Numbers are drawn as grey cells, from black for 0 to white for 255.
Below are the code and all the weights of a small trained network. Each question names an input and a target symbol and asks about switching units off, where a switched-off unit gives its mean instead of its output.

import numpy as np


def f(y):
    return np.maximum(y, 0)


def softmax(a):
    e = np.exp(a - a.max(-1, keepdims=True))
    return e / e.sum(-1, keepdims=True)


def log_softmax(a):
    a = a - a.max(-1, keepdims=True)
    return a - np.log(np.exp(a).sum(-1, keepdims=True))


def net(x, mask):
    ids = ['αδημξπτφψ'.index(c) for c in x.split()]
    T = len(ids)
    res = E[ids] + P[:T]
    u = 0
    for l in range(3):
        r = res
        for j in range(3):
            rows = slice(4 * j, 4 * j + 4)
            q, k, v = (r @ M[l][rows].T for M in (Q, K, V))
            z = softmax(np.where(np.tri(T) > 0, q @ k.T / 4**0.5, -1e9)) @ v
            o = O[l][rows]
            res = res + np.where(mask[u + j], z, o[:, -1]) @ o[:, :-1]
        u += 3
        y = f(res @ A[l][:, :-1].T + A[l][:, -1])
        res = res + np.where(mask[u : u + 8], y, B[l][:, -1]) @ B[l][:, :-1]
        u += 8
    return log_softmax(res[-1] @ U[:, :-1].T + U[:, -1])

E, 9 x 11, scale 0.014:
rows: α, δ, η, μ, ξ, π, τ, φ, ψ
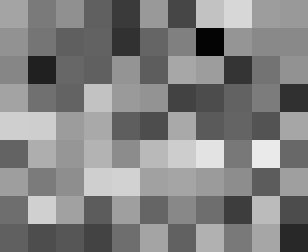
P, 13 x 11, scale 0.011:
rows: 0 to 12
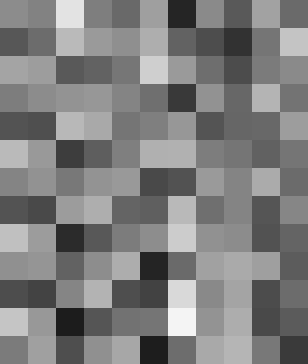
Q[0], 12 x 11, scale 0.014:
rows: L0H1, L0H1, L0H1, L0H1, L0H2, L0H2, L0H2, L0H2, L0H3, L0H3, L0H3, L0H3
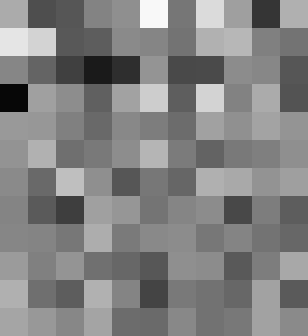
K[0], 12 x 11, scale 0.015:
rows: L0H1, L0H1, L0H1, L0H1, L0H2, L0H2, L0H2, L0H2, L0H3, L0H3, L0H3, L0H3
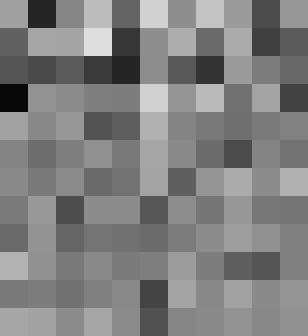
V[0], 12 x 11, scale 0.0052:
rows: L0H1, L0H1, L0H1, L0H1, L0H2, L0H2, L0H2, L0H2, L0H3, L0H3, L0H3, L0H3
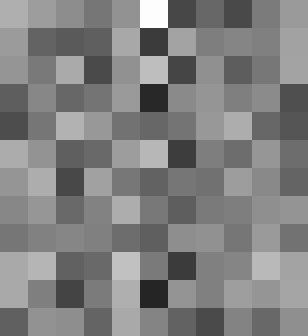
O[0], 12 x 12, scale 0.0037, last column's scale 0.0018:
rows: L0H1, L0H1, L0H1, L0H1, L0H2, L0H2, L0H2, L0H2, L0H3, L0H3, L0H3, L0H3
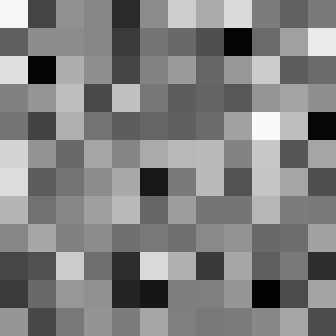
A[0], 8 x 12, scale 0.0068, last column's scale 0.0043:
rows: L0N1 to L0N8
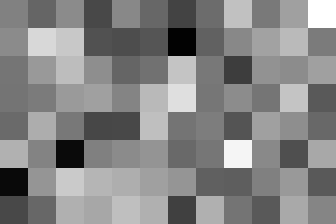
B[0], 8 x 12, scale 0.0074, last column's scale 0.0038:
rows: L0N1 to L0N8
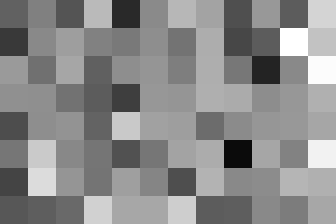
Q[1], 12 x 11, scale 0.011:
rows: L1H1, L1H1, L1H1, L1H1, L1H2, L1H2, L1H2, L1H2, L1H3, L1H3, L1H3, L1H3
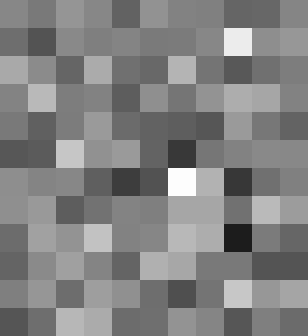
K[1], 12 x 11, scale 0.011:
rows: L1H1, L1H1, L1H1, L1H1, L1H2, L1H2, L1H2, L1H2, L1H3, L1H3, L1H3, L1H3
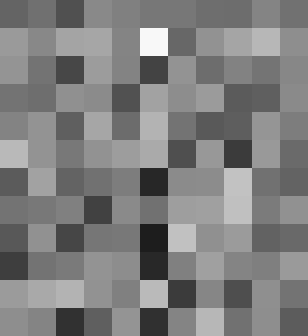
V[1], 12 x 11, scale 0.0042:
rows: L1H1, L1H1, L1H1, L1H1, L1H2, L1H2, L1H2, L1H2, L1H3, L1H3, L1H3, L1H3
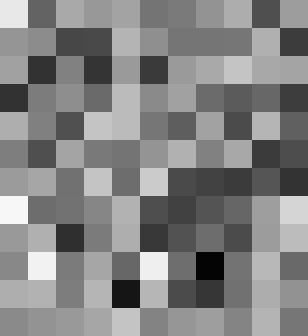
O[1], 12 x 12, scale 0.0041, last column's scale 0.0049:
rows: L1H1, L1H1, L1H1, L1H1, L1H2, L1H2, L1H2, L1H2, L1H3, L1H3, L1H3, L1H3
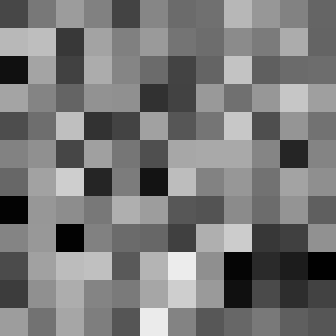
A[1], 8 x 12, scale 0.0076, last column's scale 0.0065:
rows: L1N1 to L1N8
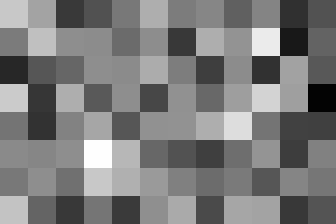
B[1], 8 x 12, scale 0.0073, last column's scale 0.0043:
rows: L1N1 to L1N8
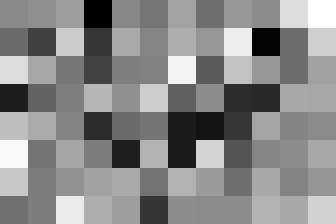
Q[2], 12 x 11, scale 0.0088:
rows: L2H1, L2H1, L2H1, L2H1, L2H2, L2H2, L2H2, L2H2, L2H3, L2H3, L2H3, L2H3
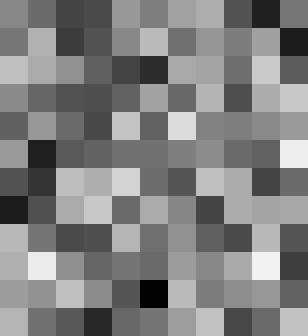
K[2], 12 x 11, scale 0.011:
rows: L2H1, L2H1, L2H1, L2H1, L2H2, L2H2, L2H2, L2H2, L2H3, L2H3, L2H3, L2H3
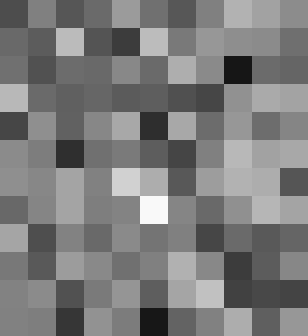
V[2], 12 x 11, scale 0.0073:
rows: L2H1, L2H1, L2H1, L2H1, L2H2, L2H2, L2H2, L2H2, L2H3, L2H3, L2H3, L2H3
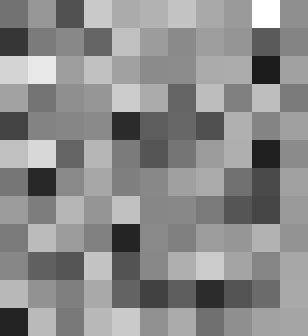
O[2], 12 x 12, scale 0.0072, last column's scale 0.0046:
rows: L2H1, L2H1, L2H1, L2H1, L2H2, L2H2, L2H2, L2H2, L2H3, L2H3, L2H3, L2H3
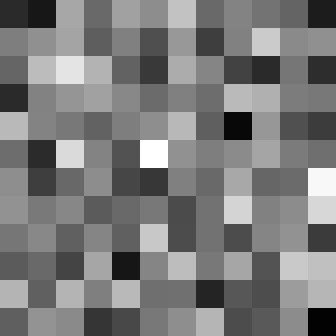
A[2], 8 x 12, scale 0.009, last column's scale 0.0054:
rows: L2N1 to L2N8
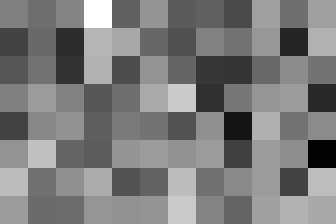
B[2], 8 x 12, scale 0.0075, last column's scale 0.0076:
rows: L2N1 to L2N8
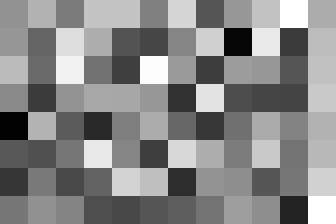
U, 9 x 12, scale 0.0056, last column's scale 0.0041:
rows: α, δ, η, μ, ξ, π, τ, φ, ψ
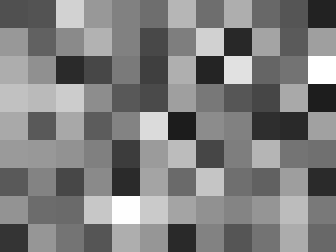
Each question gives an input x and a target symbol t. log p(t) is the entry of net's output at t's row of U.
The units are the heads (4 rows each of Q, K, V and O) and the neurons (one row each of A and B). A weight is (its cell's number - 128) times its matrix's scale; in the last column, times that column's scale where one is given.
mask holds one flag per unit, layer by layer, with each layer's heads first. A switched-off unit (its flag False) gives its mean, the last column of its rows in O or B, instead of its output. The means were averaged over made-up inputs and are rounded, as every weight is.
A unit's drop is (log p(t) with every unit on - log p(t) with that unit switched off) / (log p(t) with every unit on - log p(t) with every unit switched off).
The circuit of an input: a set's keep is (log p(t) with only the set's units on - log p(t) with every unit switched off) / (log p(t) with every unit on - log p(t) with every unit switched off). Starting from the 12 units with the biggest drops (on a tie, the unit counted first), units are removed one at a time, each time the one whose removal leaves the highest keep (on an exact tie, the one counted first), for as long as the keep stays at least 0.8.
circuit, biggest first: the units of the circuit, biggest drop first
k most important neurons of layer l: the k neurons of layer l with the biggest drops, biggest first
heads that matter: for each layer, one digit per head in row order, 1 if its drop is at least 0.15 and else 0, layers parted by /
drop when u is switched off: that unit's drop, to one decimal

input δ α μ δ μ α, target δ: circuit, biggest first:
[L2N6 L0N6 L2H2]
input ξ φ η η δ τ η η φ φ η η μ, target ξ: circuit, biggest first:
[L1N6 L2H2]
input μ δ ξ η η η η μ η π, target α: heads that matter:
100 / 000 / 100
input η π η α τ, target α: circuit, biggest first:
[L2H1 L0N8]
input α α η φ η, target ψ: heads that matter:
000 / 001 / 001
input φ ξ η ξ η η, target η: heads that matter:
000 / 000 / 000
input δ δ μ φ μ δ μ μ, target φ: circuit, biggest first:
[L2N1 L1N6 L2H3]
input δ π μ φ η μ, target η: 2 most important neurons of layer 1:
[L1N1 L1N2]
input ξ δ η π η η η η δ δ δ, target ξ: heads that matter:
100 / 000 / 010
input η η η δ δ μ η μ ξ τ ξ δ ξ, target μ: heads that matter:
100 / 000 / 100
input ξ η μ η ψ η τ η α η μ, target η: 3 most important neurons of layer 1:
[L1N3 L1N6 L1N4]
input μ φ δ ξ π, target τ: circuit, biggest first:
[L2H3 L0N7]
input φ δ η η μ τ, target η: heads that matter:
000 / 000 / 010
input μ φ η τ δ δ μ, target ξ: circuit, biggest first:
[L1N2 L1N6]
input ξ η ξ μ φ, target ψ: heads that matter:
000 / 000 / 001
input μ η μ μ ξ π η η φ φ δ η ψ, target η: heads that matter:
000 / 000 / 100
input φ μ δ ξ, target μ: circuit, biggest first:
[L2H1 L0N2 L1H3]
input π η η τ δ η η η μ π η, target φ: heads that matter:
000 / 001 / 011
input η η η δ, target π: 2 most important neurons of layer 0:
[L0N2 L0N1]
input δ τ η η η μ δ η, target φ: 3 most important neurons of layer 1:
[L1N4 L1N1 L1N6]
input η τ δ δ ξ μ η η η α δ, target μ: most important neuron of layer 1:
[L1N8]
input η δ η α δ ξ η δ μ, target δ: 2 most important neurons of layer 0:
[L0N6 L0N1]
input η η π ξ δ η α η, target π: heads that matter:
000 / 001 / 001
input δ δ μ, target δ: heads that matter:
000 / 000 / 000
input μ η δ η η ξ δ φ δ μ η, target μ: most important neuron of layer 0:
[L0N6]
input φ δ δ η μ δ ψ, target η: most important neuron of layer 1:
[L1N2]
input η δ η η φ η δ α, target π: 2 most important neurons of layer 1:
[L1N5 L1N2]
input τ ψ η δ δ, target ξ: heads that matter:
000 / 000 / 000
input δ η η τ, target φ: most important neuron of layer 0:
[L0N8]
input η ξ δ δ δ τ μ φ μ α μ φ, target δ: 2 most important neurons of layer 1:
[L1N1 L1N2]
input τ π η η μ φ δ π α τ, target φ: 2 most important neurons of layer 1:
[L1N6 L1N1]
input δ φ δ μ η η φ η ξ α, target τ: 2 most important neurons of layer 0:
[L0N6 L0N2]
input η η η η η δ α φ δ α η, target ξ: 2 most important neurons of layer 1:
[L1N4 L1N8]
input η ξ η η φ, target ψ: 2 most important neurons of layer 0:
[L0N7 L0N2]
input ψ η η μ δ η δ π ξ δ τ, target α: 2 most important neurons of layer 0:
[L0N7 L0N8]
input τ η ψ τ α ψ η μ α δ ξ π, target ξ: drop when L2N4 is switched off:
0.2
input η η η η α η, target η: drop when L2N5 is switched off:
0.0
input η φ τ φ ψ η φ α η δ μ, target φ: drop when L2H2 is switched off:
0.2
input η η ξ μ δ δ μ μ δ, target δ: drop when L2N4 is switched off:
0.1
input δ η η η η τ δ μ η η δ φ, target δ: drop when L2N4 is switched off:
0.3
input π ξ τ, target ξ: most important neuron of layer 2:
[L2N7]
